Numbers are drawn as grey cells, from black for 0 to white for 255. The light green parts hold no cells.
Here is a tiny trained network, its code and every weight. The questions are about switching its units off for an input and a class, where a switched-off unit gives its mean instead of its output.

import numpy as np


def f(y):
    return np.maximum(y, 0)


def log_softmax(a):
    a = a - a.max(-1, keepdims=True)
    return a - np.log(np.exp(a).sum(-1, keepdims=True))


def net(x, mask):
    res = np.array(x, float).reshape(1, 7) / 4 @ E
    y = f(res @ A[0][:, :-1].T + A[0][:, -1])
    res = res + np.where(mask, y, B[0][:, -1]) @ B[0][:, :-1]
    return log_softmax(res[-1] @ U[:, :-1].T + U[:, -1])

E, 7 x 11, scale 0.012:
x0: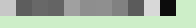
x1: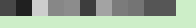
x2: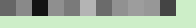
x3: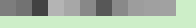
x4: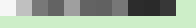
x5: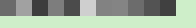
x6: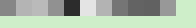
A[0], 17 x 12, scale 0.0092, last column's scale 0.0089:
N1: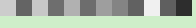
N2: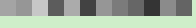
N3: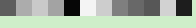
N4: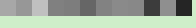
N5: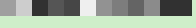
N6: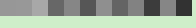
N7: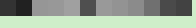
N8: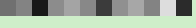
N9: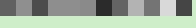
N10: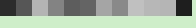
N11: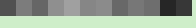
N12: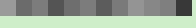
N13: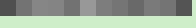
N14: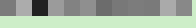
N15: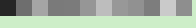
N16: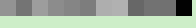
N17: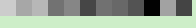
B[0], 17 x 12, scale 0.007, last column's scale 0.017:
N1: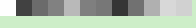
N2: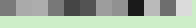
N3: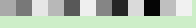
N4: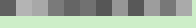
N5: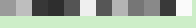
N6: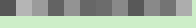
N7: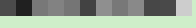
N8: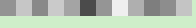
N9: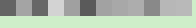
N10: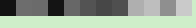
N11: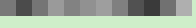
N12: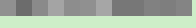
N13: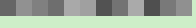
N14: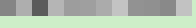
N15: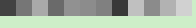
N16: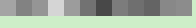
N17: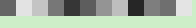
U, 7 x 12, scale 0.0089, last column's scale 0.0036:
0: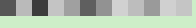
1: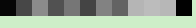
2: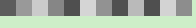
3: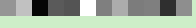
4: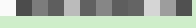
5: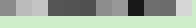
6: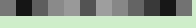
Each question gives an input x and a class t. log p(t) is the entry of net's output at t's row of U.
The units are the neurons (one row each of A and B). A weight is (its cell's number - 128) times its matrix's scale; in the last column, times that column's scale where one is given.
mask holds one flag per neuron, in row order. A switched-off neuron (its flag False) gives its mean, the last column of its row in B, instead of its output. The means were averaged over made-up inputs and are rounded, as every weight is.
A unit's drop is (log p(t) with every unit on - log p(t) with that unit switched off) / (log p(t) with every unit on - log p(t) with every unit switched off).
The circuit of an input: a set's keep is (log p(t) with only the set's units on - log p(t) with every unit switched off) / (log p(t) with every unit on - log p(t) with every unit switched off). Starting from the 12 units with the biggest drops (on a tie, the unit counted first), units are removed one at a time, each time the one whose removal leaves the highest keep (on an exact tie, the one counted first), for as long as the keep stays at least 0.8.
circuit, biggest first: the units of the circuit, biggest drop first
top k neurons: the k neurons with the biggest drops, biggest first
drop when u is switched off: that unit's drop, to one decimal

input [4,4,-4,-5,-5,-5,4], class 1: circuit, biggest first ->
[N10]
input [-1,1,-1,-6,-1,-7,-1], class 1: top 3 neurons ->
[N10 N5 N15]
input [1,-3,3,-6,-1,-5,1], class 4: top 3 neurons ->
[N3 N5 N17]
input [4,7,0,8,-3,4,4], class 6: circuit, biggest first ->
[N7 N3]
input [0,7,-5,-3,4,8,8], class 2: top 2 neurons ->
[N3 N13]
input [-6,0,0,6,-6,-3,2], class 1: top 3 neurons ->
[N10 N15 N5]
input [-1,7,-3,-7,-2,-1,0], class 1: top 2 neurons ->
[N10 N15]
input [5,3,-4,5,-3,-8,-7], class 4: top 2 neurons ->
[N1 N15]
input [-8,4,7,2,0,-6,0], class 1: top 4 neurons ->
[N10 N15 N5 N7]
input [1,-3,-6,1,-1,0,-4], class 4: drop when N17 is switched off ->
0.1
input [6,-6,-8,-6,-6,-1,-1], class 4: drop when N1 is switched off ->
0.3
